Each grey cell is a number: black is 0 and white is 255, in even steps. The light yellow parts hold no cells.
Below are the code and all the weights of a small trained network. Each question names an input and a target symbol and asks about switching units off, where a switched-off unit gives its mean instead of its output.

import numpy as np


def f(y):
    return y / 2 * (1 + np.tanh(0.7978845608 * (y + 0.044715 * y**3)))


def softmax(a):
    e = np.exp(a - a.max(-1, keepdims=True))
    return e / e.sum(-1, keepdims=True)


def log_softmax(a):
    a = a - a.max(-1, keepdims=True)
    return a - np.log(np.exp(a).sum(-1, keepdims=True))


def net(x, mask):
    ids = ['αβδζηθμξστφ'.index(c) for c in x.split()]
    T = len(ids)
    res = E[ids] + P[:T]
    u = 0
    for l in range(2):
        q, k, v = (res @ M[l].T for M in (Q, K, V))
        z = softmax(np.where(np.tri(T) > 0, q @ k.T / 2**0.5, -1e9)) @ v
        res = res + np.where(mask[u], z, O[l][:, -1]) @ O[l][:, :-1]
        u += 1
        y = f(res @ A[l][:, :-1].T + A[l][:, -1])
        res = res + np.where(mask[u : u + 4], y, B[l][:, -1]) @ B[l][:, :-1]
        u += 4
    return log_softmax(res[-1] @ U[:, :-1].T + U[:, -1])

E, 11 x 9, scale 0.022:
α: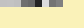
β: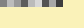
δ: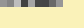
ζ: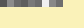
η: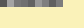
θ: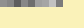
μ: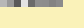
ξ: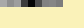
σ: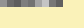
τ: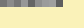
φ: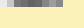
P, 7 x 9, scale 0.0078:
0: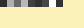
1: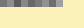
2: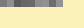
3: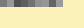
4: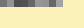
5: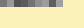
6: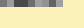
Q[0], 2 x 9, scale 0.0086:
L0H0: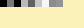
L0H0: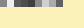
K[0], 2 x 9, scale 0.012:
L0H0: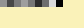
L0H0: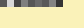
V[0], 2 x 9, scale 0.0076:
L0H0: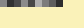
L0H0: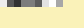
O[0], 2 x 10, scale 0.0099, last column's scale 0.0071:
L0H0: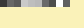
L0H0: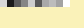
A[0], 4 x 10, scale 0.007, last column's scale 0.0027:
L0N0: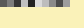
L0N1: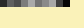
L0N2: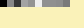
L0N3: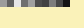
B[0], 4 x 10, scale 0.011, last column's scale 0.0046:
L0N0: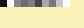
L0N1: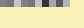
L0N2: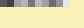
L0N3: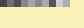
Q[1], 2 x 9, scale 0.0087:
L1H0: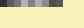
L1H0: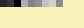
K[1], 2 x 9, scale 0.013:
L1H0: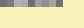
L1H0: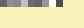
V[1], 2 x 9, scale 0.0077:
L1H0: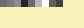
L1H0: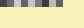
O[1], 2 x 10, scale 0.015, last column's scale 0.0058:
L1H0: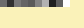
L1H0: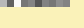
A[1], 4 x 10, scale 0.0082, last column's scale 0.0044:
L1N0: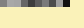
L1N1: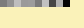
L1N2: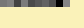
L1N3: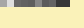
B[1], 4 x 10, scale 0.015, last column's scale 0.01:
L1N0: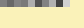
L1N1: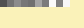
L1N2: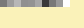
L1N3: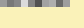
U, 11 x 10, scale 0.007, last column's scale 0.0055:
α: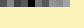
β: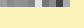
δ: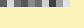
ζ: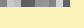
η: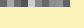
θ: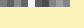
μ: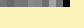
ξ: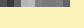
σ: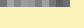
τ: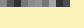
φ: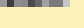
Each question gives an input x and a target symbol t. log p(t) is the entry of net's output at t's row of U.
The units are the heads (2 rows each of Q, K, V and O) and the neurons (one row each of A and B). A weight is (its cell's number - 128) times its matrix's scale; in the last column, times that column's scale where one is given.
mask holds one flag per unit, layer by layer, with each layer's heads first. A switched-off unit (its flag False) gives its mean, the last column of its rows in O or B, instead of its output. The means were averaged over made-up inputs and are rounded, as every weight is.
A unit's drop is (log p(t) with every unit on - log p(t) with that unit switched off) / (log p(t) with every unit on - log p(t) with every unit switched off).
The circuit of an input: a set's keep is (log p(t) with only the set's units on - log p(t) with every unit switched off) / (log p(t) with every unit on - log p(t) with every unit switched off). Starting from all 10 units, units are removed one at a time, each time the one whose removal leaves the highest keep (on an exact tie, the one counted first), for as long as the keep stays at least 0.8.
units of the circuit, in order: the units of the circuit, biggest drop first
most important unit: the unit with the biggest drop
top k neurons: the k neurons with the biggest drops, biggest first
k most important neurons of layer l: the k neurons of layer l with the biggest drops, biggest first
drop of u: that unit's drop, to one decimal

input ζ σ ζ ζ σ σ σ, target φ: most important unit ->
L1H0
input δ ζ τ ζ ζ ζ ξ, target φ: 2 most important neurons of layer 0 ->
L0N3, L0N0
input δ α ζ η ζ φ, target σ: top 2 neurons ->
L1N3, L1N0
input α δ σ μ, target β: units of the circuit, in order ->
L0H0, L1N2, L1H0, L0N3
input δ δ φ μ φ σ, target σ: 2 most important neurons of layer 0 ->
L0N0, L0N2
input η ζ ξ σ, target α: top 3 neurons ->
L1N1, L0N0, L0N2
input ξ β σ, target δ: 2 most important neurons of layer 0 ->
L0N0, L0N1
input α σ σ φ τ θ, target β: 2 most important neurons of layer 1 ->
L1N2, L1N0
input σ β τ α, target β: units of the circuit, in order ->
L1N2, L0H0, L1H0, L0N0
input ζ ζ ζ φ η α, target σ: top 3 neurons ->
L1N3, L1N0, L0N2
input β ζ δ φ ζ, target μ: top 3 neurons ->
L1N0, L1N1, L0N0
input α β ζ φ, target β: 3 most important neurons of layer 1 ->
L1N2, L1N3, L1N0
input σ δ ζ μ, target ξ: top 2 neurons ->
L0N2, L1N2
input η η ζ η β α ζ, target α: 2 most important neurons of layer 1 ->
L1N1, L1N2
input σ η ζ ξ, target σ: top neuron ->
L1N3
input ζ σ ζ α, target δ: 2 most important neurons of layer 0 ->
L0N1, L0N2
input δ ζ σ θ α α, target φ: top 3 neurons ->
L0N3, L1N2, L0N0
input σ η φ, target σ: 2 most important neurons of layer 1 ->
L1N3, L1N1
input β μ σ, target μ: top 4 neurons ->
L1N0, L1N1, L0N0, L0N2
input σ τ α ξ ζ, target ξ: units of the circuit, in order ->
L0H0
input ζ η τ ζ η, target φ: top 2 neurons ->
L0N1, L1N2
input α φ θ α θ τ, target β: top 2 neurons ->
L1N2, L0N0
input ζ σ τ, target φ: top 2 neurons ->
L0N1, L1N2
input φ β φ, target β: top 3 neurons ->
L1N2, L0N0, L1N3
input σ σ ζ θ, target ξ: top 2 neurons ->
L0N2, L1N2
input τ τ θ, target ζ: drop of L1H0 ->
0.6
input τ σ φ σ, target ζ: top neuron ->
L0N0
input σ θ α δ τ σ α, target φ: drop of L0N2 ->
-0.1
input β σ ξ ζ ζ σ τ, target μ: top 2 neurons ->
L1N0, L1N1
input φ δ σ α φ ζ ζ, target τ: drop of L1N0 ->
-0.1
